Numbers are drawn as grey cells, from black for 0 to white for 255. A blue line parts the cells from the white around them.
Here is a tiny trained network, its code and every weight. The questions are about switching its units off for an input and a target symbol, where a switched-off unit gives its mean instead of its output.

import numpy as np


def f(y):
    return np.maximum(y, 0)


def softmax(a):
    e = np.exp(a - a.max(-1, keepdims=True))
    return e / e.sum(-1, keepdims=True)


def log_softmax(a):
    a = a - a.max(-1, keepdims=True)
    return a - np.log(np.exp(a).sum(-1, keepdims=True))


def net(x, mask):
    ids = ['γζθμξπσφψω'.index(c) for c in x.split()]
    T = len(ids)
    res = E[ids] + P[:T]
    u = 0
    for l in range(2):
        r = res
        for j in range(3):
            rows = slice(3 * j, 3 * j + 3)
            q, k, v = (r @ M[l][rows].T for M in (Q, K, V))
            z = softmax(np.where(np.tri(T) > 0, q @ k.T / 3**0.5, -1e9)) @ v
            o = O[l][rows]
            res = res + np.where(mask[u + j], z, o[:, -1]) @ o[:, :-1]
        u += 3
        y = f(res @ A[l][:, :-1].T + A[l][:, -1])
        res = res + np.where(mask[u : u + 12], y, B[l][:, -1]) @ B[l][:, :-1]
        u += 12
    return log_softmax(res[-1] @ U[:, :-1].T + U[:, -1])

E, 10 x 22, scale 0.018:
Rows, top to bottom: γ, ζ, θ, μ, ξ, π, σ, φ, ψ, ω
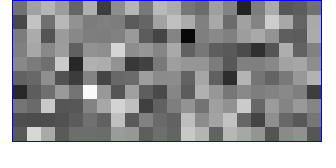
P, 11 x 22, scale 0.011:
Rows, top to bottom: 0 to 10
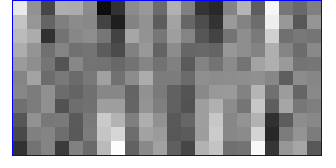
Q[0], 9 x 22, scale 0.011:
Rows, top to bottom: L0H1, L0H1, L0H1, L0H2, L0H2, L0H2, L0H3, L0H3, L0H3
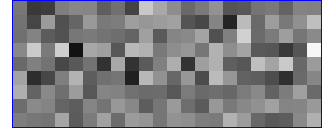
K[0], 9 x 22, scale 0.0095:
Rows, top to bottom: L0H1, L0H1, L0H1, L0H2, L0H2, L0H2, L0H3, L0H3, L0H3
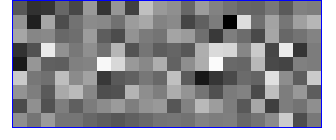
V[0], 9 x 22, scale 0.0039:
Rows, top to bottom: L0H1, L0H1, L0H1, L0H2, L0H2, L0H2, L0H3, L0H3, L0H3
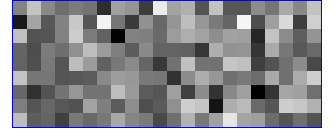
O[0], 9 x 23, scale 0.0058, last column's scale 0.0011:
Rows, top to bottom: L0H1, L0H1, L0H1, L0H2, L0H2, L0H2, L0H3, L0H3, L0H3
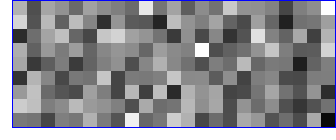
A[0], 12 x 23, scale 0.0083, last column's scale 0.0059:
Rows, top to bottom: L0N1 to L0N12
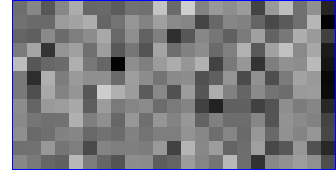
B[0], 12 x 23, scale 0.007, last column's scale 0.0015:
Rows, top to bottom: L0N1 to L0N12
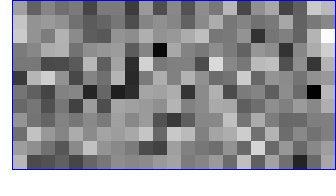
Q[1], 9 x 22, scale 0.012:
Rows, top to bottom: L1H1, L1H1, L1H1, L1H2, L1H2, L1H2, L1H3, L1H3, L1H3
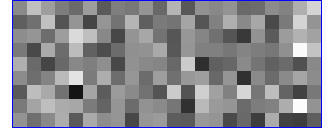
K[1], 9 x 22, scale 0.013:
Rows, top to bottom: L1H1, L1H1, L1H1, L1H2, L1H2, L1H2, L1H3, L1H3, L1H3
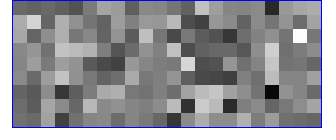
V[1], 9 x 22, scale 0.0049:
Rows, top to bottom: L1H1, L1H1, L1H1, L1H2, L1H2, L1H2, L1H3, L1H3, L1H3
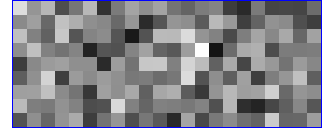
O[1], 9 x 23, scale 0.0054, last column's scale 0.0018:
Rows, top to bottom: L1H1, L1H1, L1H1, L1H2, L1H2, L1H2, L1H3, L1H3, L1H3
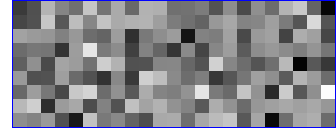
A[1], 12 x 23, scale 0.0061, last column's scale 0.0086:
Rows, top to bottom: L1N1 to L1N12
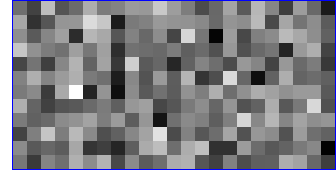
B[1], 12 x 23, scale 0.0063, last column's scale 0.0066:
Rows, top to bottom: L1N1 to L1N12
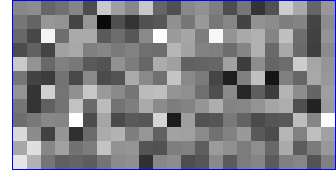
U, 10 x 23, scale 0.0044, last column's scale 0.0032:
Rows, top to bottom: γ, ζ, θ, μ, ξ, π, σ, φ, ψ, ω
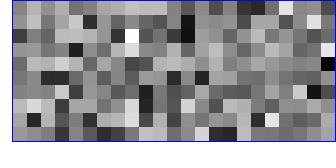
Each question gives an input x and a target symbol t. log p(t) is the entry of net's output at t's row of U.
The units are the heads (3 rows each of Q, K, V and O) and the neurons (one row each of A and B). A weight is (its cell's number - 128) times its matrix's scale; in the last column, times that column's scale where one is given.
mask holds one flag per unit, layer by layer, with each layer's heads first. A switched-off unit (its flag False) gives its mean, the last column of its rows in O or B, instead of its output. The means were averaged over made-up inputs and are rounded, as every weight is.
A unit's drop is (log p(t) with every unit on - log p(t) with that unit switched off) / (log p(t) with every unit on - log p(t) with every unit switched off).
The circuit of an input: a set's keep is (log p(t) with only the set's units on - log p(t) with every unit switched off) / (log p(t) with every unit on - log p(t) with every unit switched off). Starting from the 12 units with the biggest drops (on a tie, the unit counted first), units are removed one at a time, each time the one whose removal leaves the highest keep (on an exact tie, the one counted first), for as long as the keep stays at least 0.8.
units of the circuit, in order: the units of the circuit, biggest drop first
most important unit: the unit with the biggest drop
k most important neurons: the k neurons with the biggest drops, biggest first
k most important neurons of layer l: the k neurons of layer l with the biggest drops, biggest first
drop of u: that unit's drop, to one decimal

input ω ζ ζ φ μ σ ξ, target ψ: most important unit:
L1H3
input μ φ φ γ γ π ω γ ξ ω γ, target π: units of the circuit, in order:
(L1H2; L0H2)
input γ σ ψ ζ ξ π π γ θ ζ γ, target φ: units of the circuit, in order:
(L0H1; L1H2)
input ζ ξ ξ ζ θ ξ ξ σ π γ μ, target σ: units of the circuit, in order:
(L1H1; L0H2; L1H3)
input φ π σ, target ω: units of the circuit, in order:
(L1H2; L1H3)
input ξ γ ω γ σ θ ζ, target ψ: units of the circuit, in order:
(L1H3; L1H1)
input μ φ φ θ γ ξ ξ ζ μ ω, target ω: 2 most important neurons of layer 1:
(L1N6; L1N11)
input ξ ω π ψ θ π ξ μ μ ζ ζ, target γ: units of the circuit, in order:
(L1H3; L1N7)
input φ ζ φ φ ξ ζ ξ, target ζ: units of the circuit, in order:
(L0H2; L1H1)
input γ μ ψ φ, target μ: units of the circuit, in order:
(L1H3; L1N9; L0H3)
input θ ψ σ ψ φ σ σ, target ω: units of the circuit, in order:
(L1H2; L0N3)
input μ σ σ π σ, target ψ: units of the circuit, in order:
(L1H3; L1H1; L0H2)
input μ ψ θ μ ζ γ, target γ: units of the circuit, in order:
(L1H1; L0H3; L1N1; L0H2)
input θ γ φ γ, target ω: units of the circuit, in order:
(L1H2)
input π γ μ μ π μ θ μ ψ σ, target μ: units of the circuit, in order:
(L1N9; L1H3; L0N3)
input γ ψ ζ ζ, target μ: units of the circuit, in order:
(L1H3; L1N9)
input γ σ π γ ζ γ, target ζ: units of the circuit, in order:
(L0H3; L0H1; L1H1)
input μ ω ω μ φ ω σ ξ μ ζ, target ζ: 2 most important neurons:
(L0N1; L0N4)
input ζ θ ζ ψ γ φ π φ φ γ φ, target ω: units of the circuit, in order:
(L1H2; L0N7)
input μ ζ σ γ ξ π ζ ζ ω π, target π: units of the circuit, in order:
(L1H2)
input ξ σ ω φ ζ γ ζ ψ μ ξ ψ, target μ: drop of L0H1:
0.2
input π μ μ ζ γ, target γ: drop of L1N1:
0.3
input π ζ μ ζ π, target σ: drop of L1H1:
0.5
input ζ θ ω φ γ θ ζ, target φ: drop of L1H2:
0.6
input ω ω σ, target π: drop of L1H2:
0.5
